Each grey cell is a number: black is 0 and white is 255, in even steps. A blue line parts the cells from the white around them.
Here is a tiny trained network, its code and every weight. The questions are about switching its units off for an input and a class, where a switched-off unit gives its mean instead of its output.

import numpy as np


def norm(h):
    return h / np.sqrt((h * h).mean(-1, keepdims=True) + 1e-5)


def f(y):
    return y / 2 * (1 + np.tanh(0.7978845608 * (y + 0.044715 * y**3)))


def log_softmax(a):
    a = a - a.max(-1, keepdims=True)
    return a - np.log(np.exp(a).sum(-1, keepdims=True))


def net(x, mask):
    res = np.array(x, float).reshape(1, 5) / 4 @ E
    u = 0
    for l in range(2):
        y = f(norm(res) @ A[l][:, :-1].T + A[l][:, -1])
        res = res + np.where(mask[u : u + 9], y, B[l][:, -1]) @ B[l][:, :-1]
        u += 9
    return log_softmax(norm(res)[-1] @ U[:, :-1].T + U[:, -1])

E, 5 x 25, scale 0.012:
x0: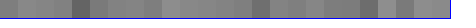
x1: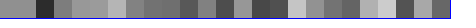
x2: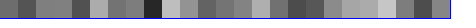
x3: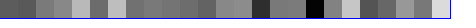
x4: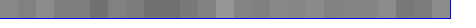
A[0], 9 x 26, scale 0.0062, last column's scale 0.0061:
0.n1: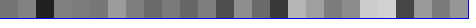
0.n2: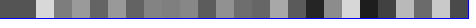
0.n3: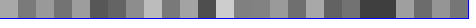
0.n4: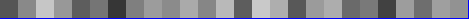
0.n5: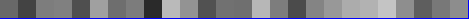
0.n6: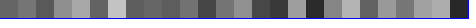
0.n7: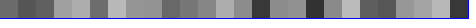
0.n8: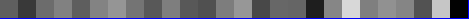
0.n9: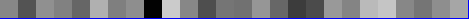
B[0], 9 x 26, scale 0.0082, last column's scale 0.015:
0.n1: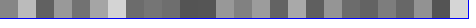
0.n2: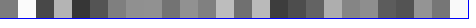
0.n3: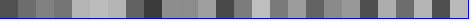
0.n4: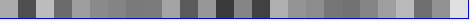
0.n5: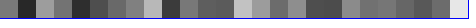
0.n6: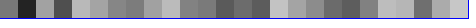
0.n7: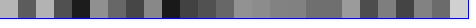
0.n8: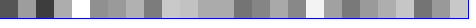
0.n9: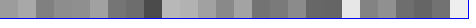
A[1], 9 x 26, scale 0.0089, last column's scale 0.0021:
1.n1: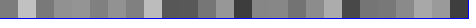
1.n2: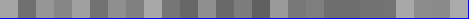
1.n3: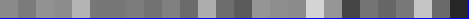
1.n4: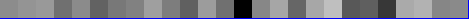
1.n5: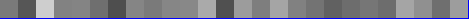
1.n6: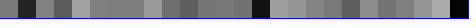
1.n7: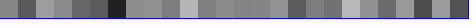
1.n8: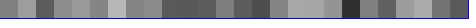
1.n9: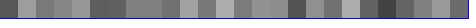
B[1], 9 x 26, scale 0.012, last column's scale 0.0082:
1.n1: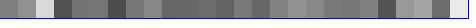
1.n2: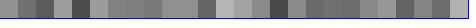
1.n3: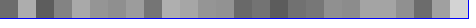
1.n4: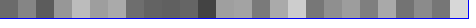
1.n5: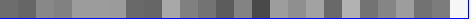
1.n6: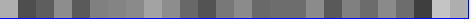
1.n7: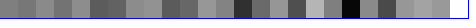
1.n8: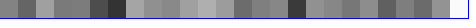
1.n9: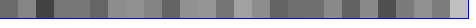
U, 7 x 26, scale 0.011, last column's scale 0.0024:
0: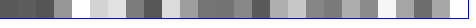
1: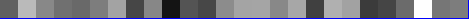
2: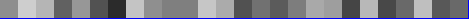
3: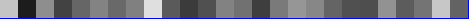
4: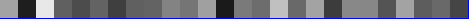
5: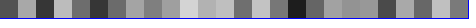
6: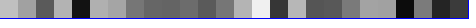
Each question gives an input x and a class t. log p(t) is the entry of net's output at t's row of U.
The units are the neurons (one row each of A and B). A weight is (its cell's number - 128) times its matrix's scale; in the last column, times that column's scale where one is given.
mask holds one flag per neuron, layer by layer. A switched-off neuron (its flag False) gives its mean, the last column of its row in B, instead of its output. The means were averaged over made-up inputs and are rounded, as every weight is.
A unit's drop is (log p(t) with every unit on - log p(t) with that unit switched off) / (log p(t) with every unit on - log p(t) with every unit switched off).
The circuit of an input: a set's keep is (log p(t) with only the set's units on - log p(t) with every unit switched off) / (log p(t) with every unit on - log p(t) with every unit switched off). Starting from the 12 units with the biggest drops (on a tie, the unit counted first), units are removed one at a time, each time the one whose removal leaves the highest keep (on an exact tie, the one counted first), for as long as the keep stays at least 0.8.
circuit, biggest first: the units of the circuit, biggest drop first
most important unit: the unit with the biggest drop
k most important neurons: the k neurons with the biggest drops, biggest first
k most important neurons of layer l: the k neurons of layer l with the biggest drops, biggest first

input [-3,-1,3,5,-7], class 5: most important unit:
0.n2
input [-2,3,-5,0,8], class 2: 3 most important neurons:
0.n5; 0.n4; 1.n8
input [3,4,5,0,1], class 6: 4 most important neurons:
0.n5; 0.n1; 1.n5; 0.n4
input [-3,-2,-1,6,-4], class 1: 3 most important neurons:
0.n2; 0.n7; 0.n9
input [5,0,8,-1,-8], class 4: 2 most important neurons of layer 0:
0.n5; 0.n2
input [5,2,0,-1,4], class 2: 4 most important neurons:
0.n9; 0.n5; 1.n8; 0.n7
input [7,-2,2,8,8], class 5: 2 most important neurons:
0.n2; 0.n8
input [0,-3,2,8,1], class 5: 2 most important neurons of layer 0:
0.n2; 0.n8
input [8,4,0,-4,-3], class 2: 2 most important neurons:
0.n9; 0.n5
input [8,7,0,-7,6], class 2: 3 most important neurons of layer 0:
0.n9; 0.n5; 0.n7
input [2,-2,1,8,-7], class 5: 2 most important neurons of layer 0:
0.n2; 0.n8
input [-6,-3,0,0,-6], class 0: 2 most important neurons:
0.n4; 0.n1
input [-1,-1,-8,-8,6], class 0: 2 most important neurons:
0.n2; 1.n4
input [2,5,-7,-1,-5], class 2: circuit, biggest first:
1.n8
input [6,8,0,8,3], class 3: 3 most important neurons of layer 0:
0.n7; 0.n9; 0.n3
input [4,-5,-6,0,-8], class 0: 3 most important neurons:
0.n4; 0.n3; 0.n1
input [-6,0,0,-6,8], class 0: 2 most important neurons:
0.n2; 0.n7
